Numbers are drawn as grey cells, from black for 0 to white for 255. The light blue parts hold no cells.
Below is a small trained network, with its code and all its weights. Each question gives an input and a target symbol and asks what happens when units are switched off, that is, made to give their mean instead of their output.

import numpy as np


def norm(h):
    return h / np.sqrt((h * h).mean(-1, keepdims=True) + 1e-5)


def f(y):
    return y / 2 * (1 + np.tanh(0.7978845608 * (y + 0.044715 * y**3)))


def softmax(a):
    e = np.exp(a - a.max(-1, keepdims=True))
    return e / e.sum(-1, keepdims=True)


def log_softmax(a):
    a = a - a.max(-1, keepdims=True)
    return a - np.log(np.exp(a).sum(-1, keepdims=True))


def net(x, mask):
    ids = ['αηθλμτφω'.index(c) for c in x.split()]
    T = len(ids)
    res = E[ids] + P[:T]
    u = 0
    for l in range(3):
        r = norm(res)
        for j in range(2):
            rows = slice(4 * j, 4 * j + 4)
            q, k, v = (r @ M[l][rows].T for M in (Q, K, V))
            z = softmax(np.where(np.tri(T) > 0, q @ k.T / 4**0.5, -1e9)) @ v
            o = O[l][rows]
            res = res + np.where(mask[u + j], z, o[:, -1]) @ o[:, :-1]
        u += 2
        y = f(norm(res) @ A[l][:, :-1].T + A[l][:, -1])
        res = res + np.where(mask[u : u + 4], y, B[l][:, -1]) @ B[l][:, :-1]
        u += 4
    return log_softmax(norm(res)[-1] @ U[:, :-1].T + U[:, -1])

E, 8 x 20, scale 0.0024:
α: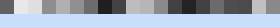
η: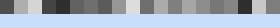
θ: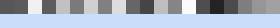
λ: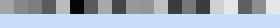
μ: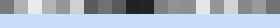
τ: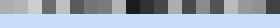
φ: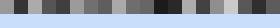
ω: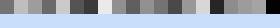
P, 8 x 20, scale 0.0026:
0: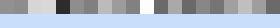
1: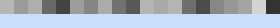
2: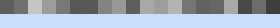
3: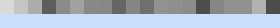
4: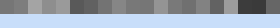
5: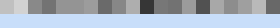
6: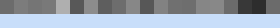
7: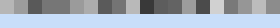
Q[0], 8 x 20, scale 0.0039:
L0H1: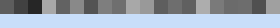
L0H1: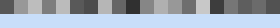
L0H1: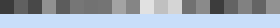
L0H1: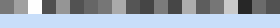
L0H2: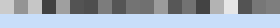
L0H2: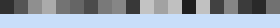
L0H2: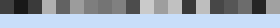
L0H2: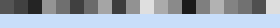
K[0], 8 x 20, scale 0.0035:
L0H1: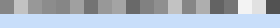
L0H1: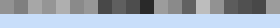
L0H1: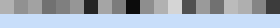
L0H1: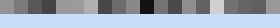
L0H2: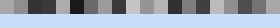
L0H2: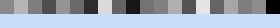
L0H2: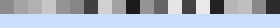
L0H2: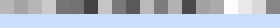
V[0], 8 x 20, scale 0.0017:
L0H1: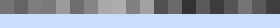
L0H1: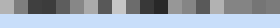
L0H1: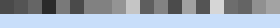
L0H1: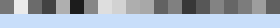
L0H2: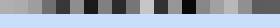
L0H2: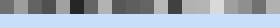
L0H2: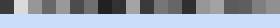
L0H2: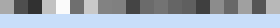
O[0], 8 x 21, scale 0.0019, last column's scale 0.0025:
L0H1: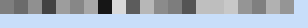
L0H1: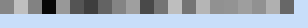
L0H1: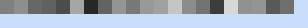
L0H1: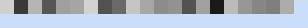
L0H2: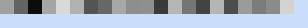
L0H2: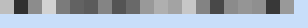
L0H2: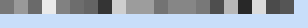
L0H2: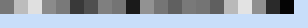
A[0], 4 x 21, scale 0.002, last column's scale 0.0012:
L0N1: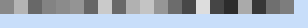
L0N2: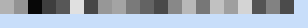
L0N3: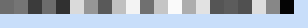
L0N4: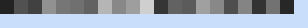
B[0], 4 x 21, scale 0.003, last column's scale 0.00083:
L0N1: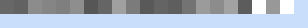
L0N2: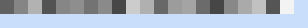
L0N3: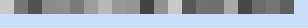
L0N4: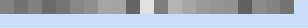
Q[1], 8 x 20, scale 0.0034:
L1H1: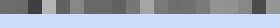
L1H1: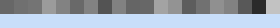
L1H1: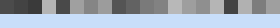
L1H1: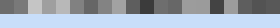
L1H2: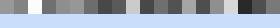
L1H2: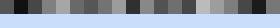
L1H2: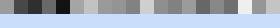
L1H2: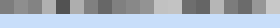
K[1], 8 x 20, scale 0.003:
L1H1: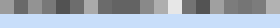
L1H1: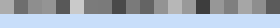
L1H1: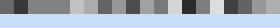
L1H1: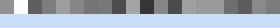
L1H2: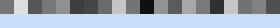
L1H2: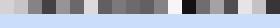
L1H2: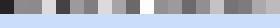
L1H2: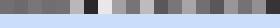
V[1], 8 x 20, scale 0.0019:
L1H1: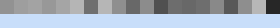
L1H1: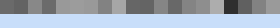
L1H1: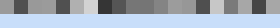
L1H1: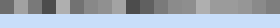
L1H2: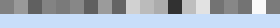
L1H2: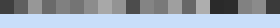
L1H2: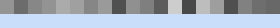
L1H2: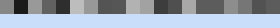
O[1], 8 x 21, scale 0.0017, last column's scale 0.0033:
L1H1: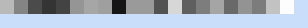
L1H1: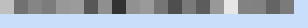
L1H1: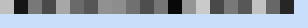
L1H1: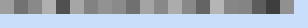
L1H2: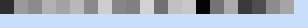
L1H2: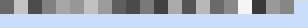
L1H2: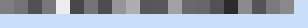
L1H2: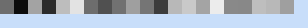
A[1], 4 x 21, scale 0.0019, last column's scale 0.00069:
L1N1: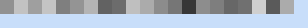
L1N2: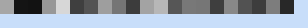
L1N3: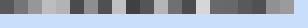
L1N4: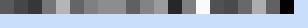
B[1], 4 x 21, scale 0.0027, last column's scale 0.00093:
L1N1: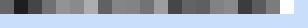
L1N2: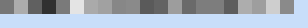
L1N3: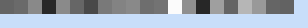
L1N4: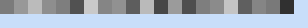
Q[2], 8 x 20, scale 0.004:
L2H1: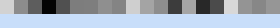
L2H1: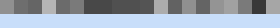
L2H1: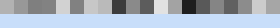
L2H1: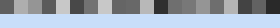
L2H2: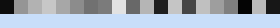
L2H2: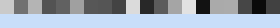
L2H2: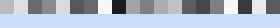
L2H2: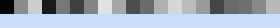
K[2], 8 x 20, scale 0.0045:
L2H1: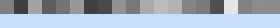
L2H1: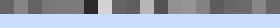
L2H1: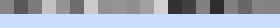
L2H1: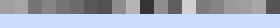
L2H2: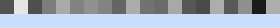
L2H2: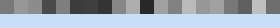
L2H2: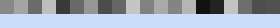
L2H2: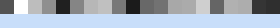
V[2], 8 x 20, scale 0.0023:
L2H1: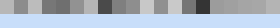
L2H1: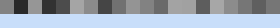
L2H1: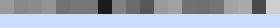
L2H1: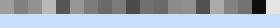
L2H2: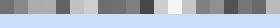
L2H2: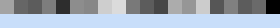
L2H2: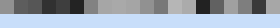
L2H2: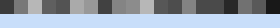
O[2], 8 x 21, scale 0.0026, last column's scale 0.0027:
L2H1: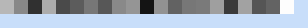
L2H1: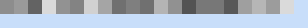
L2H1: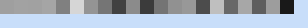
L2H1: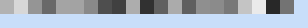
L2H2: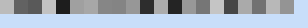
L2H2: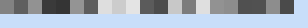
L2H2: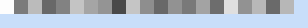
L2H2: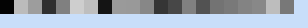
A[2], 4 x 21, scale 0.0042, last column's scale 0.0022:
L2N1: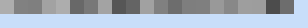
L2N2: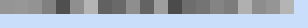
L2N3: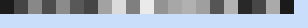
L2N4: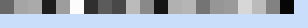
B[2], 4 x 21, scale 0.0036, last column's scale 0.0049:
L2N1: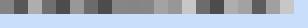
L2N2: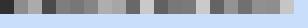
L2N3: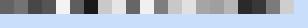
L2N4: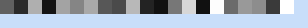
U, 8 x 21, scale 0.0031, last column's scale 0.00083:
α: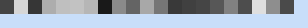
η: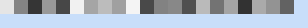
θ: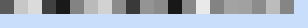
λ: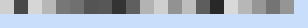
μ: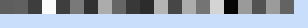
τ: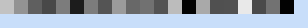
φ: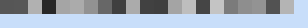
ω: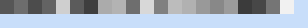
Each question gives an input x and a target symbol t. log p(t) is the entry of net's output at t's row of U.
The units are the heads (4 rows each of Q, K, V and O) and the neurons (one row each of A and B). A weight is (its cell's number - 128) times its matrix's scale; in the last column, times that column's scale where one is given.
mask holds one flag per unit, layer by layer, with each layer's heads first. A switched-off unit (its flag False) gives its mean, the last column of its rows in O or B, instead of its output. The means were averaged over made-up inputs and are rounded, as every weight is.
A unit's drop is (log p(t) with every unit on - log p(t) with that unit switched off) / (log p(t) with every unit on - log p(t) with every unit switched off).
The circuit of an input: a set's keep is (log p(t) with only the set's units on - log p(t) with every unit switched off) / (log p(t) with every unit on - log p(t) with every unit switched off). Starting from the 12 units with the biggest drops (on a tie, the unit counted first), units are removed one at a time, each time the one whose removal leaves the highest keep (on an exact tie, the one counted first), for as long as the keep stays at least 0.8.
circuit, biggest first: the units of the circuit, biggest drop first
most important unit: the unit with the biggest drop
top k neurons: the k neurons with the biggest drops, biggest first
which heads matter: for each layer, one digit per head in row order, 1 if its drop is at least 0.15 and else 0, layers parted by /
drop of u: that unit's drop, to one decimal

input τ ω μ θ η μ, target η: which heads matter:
01 / 00 / 00
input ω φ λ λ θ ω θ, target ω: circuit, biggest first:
(L2H2 L2N3)
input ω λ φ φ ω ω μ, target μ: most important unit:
L2N4
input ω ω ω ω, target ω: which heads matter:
00 / 00 / 11
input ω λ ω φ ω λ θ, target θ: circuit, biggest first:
(L0H2 L1H2 L2H2 L2N4)
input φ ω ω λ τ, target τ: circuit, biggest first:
(L2N4 L1H2)
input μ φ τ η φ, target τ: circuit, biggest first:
(L1H2 L2N4 L2N3 L0H2)
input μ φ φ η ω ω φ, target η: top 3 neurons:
(L1N4 L2N4 L0N3)
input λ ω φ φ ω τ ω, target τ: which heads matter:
10 / 11 / 00
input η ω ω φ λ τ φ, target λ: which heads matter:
01 / 01 / 01
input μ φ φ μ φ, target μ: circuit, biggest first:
(L2H2 L2H1 L2N4)
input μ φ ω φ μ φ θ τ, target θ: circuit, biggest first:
(L0H2 L2N4)
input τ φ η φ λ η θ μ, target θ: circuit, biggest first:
(L0H2 L2N2)
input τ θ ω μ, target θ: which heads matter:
00 / 00 / 00
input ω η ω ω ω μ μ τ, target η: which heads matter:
01 / 00 / 01
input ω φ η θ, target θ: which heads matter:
01 / 00 / 00
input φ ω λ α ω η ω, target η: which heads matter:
01 / 11 / 01
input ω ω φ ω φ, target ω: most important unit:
L1H2
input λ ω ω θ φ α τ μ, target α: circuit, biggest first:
(L2H2 L0H2 L2N4)
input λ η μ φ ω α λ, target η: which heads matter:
10 / 01 / 01
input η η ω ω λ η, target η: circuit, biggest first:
(L0N3 L2N4)
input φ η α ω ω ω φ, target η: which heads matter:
10 / 01 / 11
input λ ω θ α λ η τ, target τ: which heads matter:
00 / 01 / 00
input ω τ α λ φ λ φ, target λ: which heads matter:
00 / 01 / 01
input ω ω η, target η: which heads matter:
00 / 00 / 01
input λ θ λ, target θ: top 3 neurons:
(L1N2 L2N2 L2N4)
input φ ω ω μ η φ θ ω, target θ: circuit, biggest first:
(L0H2 L2N4)
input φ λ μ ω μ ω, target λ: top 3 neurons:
(L2N1 L2N4 L2N3)
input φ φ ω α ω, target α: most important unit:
L0N1
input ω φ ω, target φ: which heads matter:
00 / 01 / 01
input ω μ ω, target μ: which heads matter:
01 / 00 / 01
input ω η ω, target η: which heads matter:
00 / 00 / 01
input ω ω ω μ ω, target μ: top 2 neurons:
(L0N1 L2N4)
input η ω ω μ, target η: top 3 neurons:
(L0N3 L2N4 L2N3)
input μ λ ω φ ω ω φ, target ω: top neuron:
(L0N1)
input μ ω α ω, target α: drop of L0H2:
0.1
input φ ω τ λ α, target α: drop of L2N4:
0.2
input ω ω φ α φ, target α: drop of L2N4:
0.2
